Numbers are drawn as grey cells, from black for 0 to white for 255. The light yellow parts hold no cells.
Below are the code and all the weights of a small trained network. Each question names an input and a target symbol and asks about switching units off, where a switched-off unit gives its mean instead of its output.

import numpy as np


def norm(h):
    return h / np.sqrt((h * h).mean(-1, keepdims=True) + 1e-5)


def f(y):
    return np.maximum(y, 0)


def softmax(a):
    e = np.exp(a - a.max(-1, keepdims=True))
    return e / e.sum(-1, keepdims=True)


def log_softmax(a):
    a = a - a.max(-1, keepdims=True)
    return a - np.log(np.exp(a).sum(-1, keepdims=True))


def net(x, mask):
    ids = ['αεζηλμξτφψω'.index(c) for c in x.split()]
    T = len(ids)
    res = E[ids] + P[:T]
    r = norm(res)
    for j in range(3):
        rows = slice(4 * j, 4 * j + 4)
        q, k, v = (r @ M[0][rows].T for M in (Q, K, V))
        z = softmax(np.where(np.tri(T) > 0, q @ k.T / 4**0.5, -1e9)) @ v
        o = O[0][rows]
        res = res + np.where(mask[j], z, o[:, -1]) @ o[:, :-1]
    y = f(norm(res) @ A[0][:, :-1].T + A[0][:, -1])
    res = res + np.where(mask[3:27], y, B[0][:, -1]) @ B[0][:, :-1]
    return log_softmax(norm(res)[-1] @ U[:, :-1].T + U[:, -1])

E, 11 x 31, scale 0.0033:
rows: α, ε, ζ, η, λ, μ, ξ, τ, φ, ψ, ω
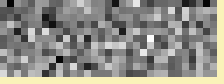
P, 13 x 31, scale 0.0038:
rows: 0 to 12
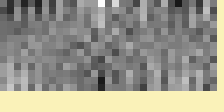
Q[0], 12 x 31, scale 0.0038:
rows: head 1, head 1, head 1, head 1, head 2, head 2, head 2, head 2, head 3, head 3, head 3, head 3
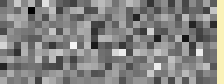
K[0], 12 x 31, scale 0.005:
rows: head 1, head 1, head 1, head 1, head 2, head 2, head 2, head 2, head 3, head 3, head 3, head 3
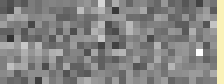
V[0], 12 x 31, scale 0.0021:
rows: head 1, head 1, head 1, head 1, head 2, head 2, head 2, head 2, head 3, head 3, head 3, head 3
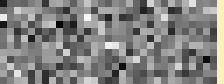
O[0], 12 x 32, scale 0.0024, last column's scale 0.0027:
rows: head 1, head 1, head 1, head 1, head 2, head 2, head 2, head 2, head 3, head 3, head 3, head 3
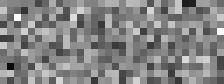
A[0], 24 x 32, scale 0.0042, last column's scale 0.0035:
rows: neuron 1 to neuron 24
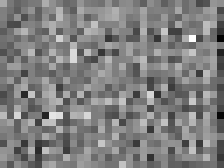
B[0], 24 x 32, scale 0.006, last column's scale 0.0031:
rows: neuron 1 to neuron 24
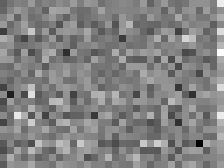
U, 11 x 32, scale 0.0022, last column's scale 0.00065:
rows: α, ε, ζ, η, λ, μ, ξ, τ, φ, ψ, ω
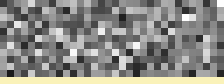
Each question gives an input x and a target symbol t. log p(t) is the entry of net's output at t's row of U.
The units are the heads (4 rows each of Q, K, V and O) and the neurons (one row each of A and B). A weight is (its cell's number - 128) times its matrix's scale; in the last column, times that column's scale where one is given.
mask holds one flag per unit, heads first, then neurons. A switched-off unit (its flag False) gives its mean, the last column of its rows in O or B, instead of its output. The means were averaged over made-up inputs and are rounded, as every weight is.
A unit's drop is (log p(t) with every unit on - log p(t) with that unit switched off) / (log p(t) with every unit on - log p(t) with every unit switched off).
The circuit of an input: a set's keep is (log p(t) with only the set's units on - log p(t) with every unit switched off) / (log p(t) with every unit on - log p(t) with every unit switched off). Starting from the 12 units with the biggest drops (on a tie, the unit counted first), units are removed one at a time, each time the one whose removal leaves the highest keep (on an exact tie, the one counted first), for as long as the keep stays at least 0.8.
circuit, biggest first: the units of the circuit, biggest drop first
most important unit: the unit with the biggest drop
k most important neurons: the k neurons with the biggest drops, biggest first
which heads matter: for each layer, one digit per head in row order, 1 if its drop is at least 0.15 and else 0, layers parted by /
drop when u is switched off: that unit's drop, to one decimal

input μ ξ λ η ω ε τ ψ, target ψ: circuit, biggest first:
neuron 9
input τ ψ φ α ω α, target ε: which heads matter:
101
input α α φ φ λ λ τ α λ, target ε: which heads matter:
001
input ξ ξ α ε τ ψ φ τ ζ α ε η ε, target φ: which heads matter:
111
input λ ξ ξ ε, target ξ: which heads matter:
010
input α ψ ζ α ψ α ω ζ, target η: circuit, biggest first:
head 1; neuron 17
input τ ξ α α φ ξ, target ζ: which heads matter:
111
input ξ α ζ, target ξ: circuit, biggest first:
head 2; neuron 23; head 1
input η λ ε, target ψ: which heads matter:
010
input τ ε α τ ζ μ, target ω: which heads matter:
000
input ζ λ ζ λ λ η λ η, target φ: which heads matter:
011
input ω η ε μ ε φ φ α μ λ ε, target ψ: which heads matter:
011
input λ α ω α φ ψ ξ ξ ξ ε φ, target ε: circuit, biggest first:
head 1; neuron 8
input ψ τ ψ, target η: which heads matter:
111
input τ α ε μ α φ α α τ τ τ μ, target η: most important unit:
head 2
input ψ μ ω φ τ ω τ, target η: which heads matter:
100
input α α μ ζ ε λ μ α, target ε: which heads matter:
001
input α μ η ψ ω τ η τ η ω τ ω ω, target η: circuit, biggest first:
neuron 17; head 1
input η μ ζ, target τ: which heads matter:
010
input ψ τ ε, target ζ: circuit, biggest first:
head 1; neuron 6
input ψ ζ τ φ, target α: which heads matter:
000
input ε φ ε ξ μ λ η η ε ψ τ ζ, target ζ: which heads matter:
101
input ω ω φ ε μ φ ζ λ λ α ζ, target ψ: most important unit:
head 3
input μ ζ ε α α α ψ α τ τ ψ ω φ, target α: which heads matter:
011
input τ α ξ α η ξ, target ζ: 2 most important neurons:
neuron 17; neuron 8
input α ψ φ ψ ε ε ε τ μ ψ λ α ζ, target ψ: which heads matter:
111
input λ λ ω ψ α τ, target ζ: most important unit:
head 1
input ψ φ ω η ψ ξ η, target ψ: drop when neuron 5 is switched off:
0.2
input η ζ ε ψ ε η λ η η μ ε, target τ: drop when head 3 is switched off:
0.1
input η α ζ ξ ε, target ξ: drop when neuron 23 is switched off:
0.4
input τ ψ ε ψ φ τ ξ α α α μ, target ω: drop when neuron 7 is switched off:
0.0
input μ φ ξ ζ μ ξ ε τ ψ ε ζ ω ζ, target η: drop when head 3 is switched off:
0.1
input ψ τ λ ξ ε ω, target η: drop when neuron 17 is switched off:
0.5
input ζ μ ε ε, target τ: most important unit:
head 2
